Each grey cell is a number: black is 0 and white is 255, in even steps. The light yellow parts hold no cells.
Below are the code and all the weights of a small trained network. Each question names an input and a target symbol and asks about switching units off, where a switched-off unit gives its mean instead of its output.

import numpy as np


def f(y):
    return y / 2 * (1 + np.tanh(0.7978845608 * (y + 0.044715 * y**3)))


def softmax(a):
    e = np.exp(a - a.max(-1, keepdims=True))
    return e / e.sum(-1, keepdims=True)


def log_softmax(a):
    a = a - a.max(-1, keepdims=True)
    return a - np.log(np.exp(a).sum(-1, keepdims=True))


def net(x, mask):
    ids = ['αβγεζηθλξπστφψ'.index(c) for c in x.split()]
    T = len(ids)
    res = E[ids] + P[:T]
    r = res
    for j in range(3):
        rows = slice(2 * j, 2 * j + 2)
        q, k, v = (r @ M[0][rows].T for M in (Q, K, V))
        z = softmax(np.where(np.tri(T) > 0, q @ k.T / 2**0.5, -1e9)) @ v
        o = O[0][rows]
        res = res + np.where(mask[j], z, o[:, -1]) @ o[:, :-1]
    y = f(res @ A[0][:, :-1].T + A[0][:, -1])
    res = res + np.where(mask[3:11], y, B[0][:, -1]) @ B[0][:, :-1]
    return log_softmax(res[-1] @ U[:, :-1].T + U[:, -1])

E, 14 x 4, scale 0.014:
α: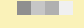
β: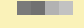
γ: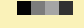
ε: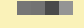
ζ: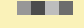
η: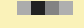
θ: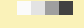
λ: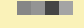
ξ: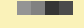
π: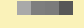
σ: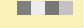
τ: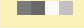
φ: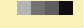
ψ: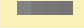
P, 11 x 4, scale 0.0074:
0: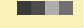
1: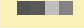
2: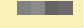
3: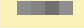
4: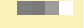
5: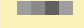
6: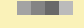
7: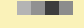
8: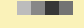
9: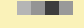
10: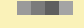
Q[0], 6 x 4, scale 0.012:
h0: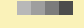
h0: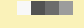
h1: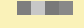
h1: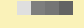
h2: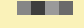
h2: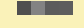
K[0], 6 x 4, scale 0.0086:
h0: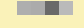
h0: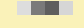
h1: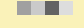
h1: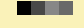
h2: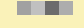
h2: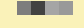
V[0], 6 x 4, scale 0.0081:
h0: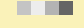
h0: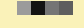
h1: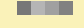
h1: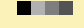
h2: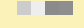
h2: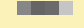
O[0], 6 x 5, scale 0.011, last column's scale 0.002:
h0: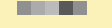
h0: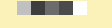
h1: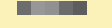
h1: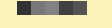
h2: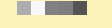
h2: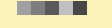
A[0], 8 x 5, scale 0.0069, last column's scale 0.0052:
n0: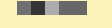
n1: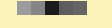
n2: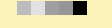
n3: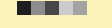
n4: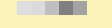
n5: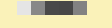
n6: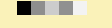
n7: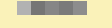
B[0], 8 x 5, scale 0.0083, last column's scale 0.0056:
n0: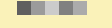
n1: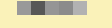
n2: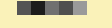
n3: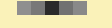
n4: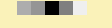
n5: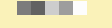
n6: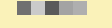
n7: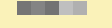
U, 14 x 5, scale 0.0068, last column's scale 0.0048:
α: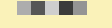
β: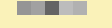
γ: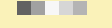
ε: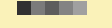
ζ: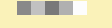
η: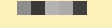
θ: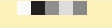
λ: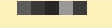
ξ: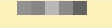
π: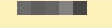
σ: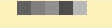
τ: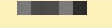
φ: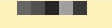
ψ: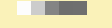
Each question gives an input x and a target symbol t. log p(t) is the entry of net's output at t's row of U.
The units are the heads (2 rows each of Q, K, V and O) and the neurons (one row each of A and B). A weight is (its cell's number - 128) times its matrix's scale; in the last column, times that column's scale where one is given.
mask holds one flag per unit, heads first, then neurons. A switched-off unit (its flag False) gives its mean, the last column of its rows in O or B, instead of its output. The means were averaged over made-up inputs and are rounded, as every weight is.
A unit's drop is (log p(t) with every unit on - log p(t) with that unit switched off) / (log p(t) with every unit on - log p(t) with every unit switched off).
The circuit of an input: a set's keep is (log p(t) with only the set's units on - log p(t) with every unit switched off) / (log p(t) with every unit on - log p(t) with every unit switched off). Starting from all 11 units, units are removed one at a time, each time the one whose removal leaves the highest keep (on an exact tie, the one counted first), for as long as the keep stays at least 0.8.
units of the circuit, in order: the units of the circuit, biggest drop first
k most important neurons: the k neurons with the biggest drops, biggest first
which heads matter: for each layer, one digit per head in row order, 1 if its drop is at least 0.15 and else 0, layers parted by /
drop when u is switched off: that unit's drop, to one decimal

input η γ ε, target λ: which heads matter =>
101
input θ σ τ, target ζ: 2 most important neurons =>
n6, n4
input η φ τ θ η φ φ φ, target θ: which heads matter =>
010
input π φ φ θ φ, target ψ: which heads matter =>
101
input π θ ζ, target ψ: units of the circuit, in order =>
h2, n4, h0
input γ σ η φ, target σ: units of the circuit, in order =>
h1
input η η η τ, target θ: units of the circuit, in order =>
h1, h0
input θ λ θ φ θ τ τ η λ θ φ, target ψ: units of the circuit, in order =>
h2, h0
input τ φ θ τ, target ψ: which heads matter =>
001
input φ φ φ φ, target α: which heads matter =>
101
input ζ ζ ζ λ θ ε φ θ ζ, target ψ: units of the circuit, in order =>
h2, n4
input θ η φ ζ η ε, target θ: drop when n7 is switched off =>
0.0
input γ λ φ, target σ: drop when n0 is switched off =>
0.1
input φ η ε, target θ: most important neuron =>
n1
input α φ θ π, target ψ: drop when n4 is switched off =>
0.4
